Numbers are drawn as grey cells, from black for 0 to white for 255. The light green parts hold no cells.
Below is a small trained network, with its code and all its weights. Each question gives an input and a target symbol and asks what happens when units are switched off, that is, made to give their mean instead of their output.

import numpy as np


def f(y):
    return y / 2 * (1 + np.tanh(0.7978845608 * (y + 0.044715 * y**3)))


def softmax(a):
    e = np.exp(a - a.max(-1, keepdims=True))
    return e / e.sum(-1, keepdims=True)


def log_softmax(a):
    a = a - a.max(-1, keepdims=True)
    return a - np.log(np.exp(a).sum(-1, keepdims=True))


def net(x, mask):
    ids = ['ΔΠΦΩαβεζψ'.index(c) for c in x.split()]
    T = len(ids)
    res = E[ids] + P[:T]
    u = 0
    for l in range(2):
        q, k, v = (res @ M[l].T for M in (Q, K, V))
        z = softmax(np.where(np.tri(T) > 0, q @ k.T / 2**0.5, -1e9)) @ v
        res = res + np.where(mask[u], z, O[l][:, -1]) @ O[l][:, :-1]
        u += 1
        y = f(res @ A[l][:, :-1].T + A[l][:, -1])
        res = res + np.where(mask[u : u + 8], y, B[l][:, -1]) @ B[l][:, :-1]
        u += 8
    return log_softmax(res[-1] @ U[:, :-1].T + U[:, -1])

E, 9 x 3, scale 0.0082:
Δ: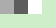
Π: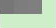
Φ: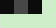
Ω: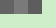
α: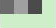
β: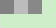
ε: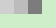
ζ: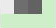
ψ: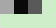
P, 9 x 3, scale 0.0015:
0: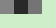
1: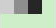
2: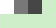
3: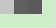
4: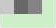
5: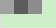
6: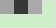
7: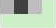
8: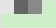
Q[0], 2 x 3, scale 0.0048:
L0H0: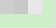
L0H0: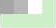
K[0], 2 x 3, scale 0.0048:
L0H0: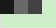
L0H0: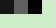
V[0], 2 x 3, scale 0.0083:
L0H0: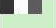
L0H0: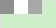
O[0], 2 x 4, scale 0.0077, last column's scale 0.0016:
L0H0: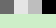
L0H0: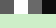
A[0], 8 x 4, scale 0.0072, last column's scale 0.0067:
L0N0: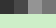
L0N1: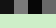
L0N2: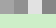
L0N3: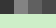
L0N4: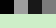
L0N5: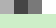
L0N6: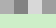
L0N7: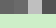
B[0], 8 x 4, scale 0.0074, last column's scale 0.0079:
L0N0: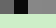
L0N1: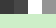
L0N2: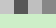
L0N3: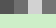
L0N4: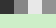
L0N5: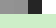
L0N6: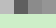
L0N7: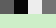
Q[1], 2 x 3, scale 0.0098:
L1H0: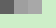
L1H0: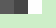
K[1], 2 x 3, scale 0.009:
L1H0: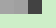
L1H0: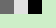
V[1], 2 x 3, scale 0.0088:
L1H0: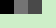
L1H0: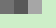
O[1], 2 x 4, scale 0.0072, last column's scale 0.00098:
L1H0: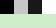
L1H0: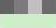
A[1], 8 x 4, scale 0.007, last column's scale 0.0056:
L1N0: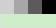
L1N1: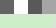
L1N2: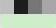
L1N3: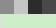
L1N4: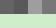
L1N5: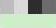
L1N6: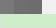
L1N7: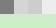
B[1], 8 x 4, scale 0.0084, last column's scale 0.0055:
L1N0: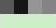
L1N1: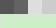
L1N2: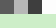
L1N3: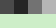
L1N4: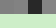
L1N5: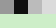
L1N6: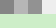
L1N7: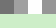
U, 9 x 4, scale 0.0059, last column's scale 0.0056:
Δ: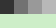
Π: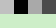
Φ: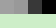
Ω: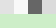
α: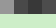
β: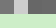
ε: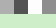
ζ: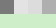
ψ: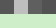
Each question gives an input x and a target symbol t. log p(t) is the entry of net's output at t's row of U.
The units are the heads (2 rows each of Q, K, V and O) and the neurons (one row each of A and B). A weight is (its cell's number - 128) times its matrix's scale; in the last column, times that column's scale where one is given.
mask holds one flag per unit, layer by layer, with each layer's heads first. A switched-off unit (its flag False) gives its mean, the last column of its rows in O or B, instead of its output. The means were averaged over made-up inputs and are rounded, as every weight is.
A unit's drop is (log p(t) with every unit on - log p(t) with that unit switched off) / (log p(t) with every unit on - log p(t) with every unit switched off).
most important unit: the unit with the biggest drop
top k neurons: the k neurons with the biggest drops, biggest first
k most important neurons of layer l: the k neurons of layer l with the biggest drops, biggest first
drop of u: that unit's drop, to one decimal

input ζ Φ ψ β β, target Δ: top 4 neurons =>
(L0N1; L0N4; L1N1; L1N3)
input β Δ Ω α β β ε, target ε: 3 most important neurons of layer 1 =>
(L1N5; L1N7; L1N0)
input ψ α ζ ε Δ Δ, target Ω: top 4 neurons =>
(L1N2; L1N5; L1N3; L1N1)
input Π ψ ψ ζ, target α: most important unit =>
L0H0
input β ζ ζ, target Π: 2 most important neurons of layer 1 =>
(L1N5; L1N0)
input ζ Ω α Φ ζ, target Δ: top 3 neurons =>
(L0N1; L1N1; L1N3)
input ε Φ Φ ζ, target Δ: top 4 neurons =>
(L1N1; L0N1; L1N3; L0N4)
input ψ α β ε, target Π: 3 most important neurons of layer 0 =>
(L0N1; L0N4; L0N5)
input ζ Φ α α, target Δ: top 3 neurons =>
(L0N1; L1N1; L1N3)
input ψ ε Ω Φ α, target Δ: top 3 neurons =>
(L0N1; L1N1; L0N4)
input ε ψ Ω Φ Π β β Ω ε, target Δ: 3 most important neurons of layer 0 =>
(L0N1; L0N4; L0N0)
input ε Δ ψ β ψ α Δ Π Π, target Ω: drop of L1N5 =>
0.2
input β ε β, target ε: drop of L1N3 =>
0.0
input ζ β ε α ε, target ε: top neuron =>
(L1N5)
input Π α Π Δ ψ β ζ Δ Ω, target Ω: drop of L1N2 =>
0.1
